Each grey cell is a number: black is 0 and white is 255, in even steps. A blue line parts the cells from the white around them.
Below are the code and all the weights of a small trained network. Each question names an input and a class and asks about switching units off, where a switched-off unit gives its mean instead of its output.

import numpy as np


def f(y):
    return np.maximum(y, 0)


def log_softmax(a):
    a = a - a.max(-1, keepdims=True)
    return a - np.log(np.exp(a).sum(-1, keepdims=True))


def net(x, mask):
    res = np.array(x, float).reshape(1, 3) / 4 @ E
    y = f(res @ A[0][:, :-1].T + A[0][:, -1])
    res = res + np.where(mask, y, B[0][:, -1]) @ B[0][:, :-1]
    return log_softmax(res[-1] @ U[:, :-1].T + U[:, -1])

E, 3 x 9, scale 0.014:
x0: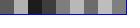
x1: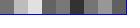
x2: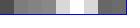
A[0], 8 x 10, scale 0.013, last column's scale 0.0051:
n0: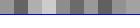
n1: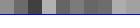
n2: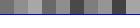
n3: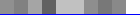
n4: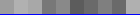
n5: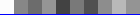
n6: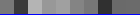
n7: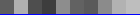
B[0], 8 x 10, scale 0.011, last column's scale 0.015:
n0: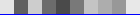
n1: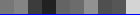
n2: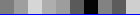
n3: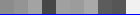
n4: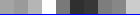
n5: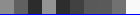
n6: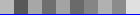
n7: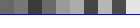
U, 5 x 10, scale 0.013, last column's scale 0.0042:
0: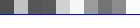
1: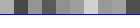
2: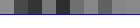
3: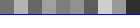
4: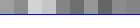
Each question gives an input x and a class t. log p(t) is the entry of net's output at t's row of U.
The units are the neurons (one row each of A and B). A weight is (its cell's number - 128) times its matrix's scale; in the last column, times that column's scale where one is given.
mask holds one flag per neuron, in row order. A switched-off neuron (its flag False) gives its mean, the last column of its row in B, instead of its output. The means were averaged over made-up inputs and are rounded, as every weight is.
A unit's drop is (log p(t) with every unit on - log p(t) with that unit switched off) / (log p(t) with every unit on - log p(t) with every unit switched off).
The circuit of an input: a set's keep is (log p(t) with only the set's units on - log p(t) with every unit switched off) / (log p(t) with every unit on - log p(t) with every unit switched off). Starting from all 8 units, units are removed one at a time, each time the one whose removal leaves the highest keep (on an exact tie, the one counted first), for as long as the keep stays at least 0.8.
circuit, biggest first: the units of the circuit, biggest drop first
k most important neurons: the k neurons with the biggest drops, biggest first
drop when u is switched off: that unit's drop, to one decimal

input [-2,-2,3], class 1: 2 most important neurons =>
n4; n2
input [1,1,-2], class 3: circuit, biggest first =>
n1; n0
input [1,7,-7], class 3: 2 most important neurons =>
n7; n0
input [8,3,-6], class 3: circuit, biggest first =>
n7
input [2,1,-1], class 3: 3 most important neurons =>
n5; n1; n3
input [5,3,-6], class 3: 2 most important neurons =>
n7; n2
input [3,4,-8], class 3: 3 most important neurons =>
n2; n4; n7
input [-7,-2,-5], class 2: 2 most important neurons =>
n5; n1
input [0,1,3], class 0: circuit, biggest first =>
n0; n5
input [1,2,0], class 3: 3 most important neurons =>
n0; n3; n6
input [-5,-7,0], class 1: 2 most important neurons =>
n0; n6
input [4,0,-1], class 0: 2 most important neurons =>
n5; n4
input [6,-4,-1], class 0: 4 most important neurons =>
n5; n0; n7; n4
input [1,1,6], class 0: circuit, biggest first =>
n0
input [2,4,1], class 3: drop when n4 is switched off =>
-0.1
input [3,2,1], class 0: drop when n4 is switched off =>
0.1
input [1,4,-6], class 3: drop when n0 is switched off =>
0.2
